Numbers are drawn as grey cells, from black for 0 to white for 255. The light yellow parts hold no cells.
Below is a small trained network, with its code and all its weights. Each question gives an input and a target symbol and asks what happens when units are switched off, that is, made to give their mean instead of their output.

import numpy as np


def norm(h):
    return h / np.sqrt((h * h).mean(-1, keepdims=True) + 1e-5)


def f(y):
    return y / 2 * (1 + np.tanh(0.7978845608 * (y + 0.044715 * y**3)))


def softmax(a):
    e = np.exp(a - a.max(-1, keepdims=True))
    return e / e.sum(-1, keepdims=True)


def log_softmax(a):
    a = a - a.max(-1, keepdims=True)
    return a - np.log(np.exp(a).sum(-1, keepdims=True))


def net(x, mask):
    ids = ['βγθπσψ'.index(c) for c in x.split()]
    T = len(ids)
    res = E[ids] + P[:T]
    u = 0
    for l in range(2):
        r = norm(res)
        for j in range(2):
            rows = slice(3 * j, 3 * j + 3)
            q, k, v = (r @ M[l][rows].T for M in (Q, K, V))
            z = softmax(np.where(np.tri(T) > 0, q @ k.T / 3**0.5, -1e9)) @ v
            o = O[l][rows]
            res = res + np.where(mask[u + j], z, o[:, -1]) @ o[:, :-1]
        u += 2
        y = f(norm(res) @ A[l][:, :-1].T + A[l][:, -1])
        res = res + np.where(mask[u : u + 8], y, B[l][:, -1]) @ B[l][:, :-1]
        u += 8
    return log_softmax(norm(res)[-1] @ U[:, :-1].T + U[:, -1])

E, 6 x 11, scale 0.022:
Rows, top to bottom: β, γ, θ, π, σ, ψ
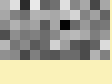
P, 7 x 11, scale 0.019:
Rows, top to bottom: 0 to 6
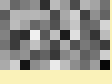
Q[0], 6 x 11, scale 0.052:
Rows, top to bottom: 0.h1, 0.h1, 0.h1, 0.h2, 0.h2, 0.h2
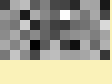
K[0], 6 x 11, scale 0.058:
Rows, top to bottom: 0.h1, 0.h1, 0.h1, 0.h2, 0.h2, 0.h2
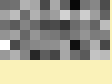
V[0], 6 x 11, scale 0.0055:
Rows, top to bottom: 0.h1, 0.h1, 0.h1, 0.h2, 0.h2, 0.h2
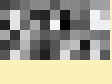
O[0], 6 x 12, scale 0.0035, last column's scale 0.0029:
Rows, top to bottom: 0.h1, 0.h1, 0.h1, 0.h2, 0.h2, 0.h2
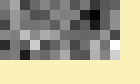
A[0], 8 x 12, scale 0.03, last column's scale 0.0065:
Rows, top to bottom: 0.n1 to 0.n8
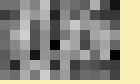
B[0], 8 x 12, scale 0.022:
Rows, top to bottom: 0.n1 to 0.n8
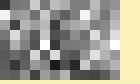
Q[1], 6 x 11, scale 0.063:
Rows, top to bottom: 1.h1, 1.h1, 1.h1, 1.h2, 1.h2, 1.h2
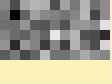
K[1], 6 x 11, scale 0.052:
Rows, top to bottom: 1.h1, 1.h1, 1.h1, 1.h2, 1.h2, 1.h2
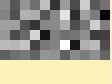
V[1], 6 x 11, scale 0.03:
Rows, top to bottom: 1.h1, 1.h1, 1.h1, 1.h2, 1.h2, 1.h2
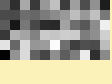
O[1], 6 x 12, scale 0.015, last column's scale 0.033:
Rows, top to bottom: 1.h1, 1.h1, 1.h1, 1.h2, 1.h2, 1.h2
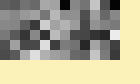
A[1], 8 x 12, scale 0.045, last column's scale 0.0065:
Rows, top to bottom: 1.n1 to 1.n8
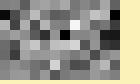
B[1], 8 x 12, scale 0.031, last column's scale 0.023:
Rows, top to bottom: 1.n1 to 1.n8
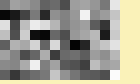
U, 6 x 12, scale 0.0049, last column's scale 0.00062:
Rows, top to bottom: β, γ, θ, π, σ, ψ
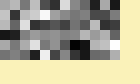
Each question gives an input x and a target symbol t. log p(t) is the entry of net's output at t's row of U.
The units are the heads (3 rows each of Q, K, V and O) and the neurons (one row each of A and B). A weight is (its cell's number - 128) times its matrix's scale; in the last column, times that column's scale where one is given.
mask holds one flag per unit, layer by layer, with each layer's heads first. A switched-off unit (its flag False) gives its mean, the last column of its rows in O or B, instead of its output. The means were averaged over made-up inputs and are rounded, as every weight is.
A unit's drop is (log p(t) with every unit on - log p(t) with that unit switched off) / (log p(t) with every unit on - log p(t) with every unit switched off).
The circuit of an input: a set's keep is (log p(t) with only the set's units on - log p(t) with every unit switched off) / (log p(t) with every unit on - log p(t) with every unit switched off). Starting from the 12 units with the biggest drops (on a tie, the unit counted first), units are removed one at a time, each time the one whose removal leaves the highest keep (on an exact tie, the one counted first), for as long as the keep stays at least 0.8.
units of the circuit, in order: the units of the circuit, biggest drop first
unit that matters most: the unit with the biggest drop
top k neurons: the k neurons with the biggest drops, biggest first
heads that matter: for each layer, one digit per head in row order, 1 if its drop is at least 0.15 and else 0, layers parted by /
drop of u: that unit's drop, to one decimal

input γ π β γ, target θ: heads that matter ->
00 / 10
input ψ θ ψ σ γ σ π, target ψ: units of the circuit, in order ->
[0.n7, 1.h2, 0.n4, 0.n5]
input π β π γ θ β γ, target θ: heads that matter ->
00 / 11
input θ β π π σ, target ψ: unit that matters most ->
0.n7
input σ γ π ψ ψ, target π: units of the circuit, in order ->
[0.n1, 1.n2]
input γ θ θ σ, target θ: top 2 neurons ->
[0.n7, 0.n5]
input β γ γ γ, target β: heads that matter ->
00 / 10
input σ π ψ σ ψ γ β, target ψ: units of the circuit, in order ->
[1.h2, 0.n4, 0.n7, 0.n5]
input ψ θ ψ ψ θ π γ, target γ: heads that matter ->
00 / 01
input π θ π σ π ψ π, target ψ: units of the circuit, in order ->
[1.h2, 0.n4, 0.n5, 0.n7]
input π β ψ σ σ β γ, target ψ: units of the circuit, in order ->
[1.h2, 0.n4, 0.n7, 0.n5]
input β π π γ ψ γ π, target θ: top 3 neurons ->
[0.n7, 0.n3, 0.n5]
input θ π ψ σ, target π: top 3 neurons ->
[0.n4, 0.n5, 0.n7]
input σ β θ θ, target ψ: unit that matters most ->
0.n4
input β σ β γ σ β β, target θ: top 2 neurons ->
[0.n3, 0.n7]
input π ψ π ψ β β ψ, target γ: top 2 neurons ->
[0.n4, 0.n5]
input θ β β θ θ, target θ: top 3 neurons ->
[0.n5, 0.n2, 1.n4]
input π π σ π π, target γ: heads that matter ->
01 / 00
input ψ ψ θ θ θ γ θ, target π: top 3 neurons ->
[0.n5, 0.n4, 1.n2]
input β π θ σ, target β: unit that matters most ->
0.n4
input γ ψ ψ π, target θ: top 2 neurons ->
[0.n7, 0.n5]
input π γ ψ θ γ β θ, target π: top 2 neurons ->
[0.n7, 0.n4]
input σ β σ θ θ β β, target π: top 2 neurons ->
[0.n5, 0.n4]
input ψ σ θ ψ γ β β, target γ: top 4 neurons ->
[0.n4, 0.n5, 1.n3, 0.n7]
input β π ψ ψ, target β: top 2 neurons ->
[0.n4, 0.n5]
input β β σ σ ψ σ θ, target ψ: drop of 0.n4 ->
0.7
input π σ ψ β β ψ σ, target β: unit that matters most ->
1.h1
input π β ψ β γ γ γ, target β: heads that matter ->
00 / 00
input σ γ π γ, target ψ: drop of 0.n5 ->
0.5
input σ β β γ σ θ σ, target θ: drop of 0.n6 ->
0.0
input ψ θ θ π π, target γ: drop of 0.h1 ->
0.1
